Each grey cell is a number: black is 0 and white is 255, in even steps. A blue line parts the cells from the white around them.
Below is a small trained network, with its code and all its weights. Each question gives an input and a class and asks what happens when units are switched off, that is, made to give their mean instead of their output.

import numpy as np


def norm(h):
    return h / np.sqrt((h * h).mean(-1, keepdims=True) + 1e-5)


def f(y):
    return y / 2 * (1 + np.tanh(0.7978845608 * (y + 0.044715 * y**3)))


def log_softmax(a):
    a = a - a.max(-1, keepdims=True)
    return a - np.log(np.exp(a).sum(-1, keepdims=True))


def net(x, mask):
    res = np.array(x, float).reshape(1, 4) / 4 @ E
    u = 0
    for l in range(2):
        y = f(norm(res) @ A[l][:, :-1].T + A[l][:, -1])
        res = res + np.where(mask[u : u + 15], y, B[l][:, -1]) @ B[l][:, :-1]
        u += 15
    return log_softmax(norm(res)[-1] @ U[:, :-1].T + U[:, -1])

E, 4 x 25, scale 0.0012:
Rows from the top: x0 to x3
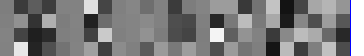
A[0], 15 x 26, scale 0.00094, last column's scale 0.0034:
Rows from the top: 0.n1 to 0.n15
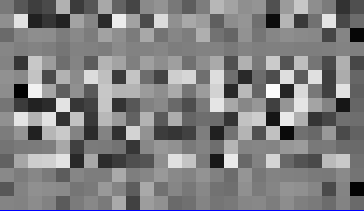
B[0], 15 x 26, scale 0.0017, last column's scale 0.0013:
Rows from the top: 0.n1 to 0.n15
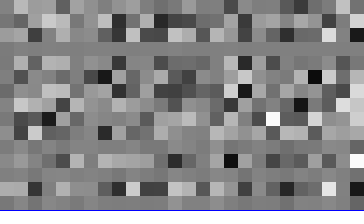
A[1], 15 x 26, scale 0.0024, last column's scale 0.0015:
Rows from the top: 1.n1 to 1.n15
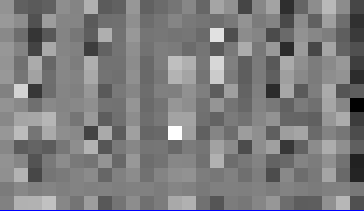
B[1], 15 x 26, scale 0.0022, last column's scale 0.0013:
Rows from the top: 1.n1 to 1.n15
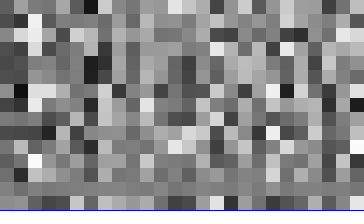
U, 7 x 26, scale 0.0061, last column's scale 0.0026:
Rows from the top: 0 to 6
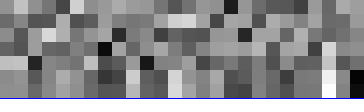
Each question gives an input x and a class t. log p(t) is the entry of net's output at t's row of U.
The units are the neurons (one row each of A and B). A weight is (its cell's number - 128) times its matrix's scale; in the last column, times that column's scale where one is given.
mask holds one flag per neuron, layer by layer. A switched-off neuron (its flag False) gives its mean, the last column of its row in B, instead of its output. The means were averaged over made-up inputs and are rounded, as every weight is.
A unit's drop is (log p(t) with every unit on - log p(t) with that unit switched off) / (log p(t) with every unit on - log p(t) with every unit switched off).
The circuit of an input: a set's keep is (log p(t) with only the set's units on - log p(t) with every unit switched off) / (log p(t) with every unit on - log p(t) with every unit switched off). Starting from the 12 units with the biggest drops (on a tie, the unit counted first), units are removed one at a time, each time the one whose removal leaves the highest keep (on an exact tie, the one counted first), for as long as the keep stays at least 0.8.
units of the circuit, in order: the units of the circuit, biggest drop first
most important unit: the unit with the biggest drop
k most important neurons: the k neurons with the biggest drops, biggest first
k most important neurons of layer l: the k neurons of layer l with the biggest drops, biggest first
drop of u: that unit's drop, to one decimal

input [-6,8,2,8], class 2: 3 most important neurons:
[1.n7; 0.n6; 0.n2]
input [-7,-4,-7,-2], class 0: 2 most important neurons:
[1.n15; 1.n9]
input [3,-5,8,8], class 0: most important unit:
1.n3
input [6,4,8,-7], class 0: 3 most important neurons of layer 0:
[0.n2; 0.n8; 0.n9]
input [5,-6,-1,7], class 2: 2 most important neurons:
[1.n7; 0.n9]
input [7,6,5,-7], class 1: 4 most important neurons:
[1.n1; 1.n11; 0.n2; 1.n7]
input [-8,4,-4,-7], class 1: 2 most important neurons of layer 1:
[1.n10; 1.n7]
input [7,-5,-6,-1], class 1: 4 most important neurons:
[1.n11; 1.n1; 0.n8; 1.n3]
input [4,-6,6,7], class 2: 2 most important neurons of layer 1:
[1.n7; 1.n15]
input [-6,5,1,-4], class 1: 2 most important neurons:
[1.n10; 0.n6]
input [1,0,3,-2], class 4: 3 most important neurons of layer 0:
[0.n12; 0.n7; 0.n8]
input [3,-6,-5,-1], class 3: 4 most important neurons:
[1.n5; 0.n8; 1.n6; 1.n3]
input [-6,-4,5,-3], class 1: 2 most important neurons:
[1.n10; 0.n12]
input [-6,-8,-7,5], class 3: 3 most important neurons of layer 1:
[1.n5; 1.n6; 1.n3]
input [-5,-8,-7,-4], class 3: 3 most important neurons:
[1.n5; 0.n8; 1.n6]
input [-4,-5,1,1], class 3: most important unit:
1.n5
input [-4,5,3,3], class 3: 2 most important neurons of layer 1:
[1.n4; 1.n11]
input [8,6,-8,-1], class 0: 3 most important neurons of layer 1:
[1.n15; 1.n9; 1.n10]
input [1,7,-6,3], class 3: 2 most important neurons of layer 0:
[0.n8; 0.n1]
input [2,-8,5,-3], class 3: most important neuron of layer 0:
[0.n12]
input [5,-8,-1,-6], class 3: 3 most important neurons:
[1.n5; 0.n2; 1.n7]
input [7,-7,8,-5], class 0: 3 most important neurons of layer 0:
[0.n9; 0.n8; 0.n10]
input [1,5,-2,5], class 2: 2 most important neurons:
[1.n7; 0.n6]
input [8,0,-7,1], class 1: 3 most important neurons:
[1.n11; 1.n1; 0.n8]
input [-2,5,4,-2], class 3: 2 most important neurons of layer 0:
[0.n12; 0.n10]
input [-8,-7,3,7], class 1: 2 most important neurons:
[1.n10; 0.n7]
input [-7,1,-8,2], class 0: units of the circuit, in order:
[1.n15]
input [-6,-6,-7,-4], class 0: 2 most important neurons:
[1.n15; 1.n11]
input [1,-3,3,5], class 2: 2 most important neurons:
[1.n7; 0.n12]
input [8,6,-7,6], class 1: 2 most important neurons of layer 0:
[0.n8; 0.n1]
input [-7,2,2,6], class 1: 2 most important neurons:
[1.n10; 0.n7]
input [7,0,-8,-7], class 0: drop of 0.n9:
0.2
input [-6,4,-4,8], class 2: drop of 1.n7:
1.1
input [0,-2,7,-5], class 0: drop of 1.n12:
0.0
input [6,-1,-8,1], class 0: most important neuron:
[1.n15]
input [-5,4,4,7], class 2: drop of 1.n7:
1.2
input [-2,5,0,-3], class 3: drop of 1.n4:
0.3
